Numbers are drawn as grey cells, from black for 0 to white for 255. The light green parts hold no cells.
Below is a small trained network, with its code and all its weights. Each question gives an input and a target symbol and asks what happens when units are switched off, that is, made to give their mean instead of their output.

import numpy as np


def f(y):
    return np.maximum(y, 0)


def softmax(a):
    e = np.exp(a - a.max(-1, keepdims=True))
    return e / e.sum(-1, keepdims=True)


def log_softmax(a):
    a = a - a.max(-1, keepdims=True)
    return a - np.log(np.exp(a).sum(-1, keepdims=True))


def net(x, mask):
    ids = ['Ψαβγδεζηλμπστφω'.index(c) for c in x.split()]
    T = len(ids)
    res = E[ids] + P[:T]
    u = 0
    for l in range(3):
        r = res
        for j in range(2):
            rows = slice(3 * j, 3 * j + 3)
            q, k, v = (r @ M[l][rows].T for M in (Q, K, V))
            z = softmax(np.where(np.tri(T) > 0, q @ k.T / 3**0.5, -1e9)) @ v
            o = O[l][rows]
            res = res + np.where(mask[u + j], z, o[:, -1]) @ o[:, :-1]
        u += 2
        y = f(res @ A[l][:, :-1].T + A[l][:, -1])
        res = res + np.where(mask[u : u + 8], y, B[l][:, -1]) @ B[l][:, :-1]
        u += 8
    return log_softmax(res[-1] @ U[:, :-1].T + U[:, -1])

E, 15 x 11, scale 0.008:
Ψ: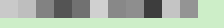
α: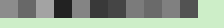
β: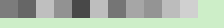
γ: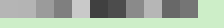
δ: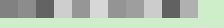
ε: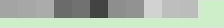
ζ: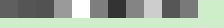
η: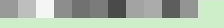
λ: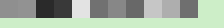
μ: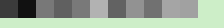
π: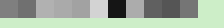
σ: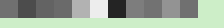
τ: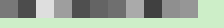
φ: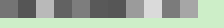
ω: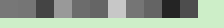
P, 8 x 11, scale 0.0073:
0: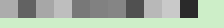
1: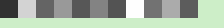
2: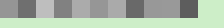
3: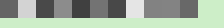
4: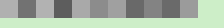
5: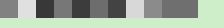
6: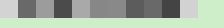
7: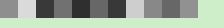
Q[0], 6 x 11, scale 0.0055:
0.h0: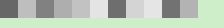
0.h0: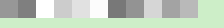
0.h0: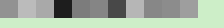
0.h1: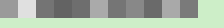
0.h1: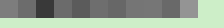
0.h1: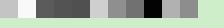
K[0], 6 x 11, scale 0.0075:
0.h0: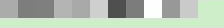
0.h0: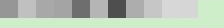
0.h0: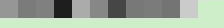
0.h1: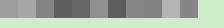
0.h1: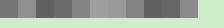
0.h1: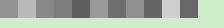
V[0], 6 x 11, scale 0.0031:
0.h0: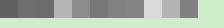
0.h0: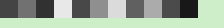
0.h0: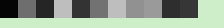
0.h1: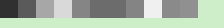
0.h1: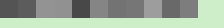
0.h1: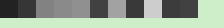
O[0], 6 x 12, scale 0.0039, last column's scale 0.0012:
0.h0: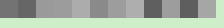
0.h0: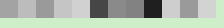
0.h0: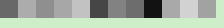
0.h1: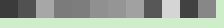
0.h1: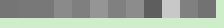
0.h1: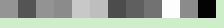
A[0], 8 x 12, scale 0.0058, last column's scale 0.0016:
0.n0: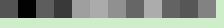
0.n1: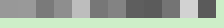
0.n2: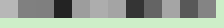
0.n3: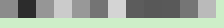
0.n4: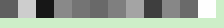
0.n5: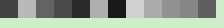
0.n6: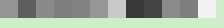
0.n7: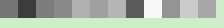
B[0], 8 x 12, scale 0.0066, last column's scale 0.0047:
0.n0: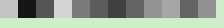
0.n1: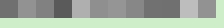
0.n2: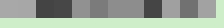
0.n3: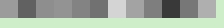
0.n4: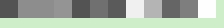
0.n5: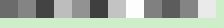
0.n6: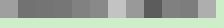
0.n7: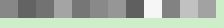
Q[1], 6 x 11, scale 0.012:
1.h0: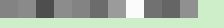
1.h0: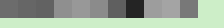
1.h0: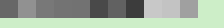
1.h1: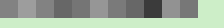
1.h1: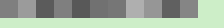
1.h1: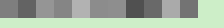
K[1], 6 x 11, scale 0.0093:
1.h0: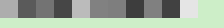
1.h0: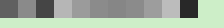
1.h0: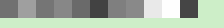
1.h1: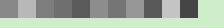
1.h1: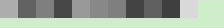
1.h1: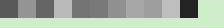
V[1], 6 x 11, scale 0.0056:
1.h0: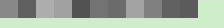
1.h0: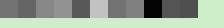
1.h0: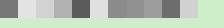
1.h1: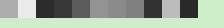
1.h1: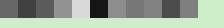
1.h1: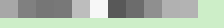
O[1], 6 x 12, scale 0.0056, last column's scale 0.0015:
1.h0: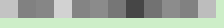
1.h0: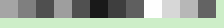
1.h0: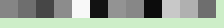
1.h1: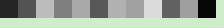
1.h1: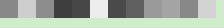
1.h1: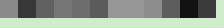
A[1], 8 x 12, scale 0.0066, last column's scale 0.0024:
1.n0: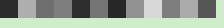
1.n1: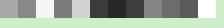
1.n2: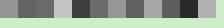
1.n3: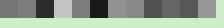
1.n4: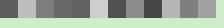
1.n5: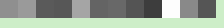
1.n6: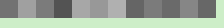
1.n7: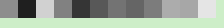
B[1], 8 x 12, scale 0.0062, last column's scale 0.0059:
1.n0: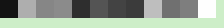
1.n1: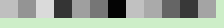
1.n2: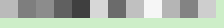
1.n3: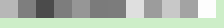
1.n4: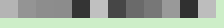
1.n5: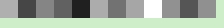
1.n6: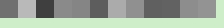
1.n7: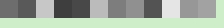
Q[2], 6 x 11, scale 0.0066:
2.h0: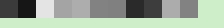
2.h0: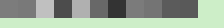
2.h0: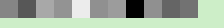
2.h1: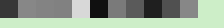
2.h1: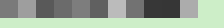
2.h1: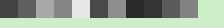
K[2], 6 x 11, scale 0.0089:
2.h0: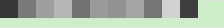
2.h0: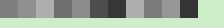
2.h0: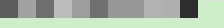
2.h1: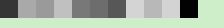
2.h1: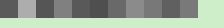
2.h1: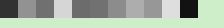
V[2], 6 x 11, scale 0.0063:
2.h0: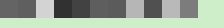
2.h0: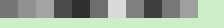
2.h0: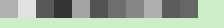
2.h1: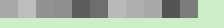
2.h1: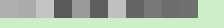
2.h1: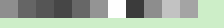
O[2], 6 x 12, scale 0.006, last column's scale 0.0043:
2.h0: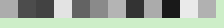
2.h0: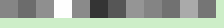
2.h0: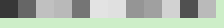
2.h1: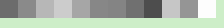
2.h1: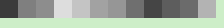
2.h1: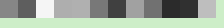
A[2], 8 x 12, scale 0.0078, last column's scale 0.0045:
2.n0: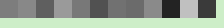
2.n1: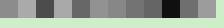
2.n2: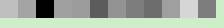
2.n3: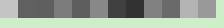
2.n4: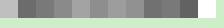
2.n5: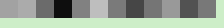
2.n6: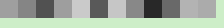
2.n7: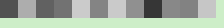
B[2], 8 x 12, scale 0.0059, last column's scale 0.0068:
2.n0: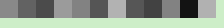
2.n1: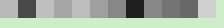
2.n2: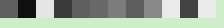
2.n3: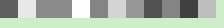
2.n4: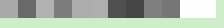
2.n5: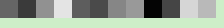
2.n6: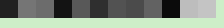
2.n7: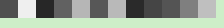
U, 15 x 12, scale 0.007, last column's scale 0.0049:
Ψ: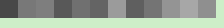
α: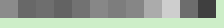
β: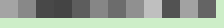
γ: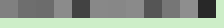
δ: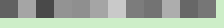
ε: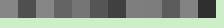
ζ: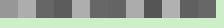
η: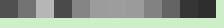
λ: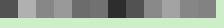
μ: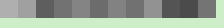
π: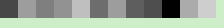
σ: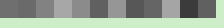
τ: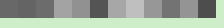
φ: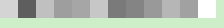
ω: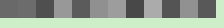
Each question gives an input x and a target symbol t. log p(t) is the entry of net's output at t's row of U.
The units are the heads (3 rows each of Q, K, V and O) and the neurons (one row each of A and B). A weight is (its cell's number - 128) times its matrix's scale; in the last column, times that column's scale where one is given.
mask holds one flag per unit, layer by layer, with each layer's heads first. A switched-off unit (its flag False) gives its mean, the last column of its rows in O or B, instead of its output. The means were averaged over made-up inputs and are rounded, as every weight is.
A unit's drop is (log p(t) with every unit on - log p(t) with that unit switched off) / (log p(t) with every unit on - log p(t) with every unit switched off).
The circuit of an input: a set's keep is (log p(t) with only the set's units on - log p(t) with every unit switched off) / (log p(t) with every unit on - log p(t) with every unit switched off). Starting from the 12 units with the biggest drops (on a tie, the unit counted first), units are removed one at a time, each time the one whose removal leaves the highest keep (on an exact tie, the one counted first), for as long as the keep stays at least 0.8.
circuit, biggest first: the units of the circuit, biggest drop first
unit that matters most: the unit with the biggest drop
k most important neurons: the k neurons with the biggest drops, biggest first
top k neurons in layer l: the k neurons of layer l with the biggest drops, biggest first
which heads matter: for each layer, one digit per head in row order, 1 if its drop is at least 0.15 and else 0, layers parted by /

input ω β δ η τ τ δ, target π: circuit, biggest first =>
[1.h0; 1.n2; 2.n6]
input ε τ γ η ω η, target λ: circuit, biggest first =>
[1.n0; 1.h1; 0.n3]
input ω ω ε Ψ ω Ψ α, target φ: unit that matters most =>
1.n1
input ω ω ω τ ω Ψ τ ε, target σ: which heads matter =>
00 / 00 / 10
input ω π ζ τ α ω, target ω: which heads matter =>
00 / 10 / 10
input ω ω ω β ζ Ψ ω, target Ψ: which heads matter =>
10 / 00 / 01
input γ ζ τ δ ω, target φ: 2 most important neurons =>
[0.n0; 1.n2]
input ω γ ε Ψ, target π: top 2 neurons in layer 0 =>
[0.n5; 0.n7]
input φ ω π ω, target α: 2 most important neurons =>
[2.n2; 1.n3]
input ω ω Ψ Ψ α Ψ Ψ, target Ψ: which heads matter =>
01 / 01 / 01
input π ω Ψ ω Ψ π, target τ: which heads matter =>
00 / 01 / 00
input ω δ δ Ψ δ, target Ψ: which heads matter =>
10 / 10 / 01
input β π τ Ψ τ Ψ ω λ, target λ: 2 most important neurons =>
[1.n0; 0.n3]
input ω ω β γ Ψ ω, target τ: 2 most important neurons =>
[0.n4; 1.n3]
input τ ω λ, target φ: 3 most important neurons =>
[0.n5; 0.n4; 1.n5]
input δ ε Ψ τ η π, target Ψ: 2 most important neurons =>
[2.n2; 0.n5]
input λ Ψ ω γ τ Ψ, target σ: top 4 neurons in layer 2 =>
[2.n2; 2.n0; 2.n1; 2.n3]
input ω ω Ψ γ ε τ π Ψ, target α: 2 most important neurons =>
[0.n5; 2.n2]
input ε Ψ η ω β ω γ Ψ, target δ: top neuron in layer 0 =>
[0.n5]
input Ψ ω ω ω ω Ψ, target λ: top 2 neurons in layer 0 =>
[0.n3; 0.n4]
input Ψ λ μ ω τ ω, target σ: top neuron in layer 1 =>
[1.n7]
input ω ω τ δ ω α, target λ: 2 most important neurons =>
[1.n0; 0.n3]
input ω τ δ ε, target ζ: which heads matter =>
00 / 10 / 10
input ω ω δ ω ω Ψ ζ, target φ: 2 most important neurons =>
[1.n0; 0.n4]
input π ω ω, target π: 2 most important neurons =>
[0.n3; 1.n0]
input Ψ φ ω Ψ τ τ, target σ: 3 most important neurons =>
[2.n2; 2.n0; 1.n7]
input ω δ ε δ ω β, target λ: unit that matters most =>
1.n0
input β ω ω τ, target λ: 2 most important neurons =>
[1.n0; 0.n3]
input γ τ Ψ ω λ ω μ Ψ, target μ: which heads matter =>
00 / 00 / 11
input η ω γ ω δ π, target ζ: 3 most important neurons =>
[0.n5; 1.n3; 0.n7]
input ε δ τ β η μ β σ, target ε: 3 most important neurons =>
[0.n5; 2.n6; 2.n2]
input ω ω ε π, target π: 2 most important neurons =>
[0.n5; 0.n7]
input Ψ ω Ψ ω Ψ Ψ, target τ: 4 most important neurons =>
[0.n5; 0.n4; 0.n2; 1.n3]
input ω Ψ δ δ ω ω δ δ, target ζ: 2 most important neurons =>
[0.n7; 1.n3]
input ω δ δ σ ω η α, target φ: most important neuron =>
[1.n0]
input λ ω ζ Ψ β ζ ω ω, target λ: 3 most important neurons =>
[1.n0; 0.n3; 0.n4]
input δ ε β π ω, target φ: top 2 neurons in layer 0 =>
[0.n0; 0.n3]
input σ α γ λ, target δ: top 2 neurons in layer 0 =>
[0.n5; 0.n4]
